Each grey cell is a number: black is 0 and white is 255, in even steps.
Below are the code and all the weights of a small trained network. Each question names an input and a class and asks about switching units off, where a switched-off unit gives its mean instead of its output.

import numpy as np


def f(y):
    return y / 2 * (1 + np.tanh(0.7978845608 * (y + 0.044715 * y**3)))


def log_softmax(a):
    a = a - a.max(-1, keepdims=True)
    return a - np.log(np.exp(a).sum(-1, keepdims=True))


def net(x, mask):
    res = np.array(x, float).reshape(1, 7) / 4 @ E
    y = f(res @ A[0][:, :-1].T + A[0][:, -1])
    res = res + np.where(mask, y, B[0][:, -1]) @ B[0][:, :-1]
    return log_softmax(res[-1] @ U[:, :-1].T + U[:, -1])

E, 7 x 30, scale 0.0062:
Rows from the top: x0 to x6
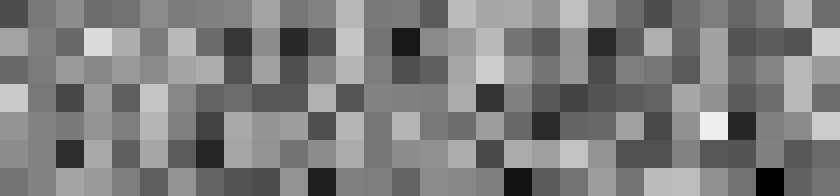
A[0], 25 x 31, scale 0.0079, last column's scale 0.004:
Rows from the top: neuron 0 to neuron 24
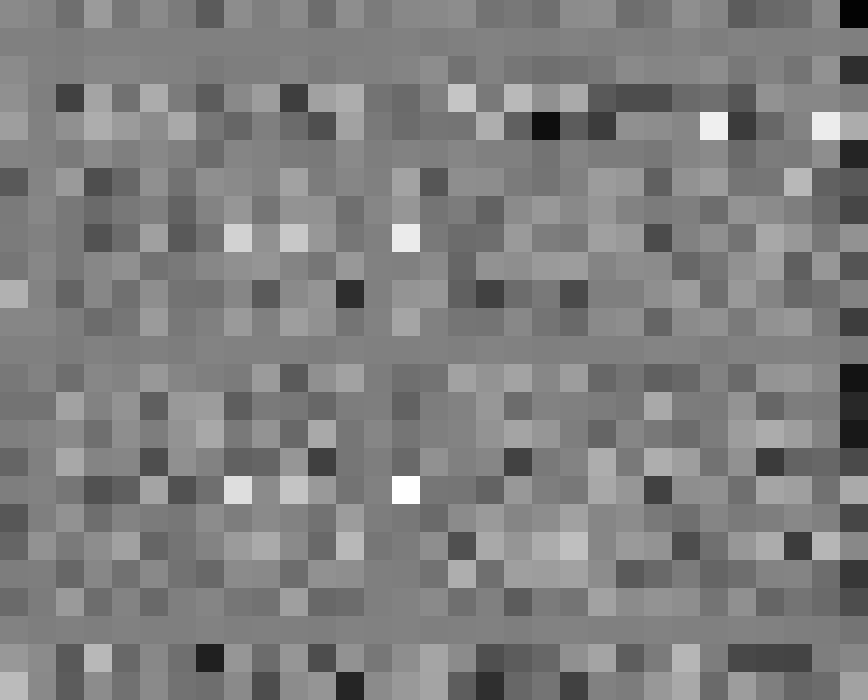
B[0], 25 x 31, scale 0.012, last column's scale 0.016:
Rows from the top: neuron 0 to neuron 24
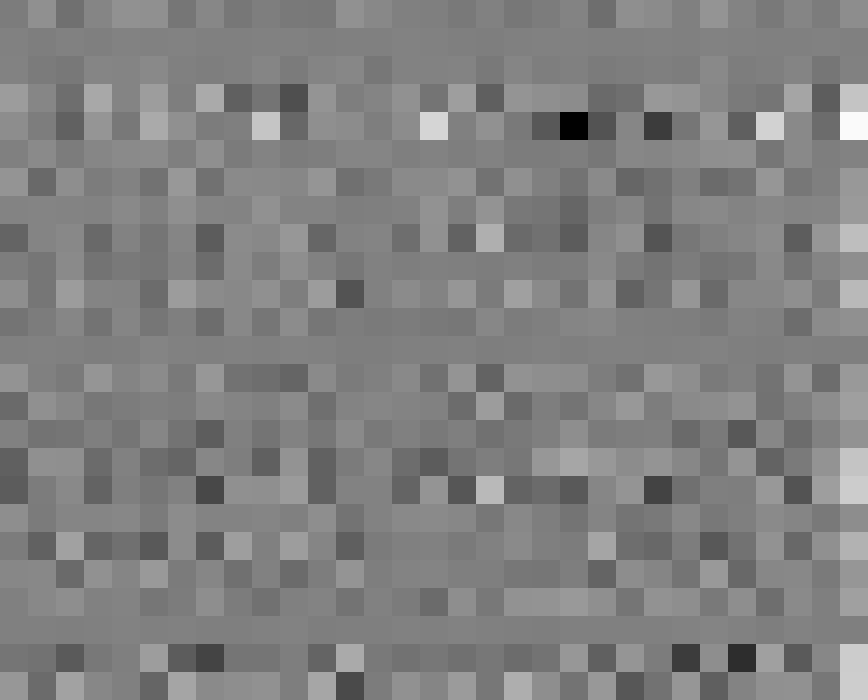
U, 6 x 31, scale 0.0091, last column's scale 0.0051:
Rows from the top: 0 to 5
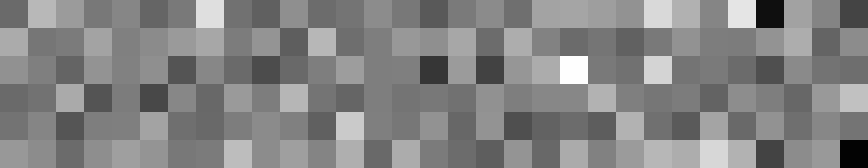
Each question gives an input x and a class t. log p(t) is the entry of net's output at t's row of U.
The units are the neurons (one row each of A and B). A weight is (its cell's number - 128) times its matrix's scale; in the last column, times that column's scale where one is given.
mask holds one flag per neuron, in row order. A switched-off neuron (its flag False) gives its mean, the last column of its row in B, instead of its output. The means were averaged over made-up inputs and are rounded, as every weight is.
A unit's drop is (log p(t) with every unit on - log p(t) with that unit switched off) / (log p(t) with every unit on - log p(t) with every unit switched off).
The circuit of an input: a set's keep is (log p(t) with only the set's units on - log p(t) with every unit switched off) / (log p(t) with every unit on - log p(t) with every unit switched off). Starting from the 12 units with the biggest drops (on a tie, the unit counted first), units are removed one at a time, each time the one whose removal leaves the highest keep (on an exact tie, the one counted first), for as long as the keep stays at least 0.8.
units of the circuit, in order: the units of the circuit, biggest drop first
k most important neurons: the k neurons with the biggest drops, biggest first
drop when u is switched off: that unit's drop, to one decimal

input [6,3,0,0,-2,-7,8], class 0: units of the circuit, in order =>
[neuron 16; neuron 17]
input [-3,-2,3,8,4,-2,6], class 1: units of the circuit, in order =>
[neuron 24]
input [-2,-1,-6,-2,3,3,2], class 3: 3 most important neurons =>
[neuron 4; neuron 24; neuron 10]
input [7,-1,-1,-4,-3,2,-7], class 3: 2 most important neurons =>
[neuron 4; neuron 19]
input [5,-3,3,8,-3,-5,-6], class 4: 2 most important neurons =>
[neuron 24; neuron 17]
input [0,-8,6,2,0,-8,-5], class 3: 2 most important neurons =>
[neuron 4; neuron 23]
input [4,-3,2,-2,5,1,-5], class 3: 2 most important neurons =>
[neuron 4; neuron 23]
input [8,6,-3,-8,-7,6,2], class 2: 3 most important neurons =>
[neuron 4; neuron 17; neuron 3]
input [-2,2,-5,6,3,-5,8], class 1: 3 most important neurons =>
[neuron 24; neuron 10; neuron 17]
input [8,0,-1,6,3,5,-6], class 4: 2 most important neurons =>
[neuron 17; neuron 8]
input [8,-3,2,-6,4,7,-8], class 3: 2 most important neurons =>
[neuron 19; neuron 4]
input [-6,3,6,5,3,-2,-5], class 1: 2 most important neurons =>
[neuron 23; neuron 17]
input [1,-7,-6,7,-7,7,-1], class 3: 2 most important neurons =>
[neuron 17; neuron 8]
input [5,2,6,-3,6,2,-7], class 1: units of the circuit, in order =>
[neuron 3]
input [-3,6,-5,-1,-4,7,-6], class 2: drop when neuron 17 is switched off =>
0.1
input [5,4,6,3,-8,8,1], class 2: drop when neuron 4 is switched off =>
0.5
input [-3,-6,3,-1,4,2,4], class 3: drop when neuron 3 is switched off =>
0.2
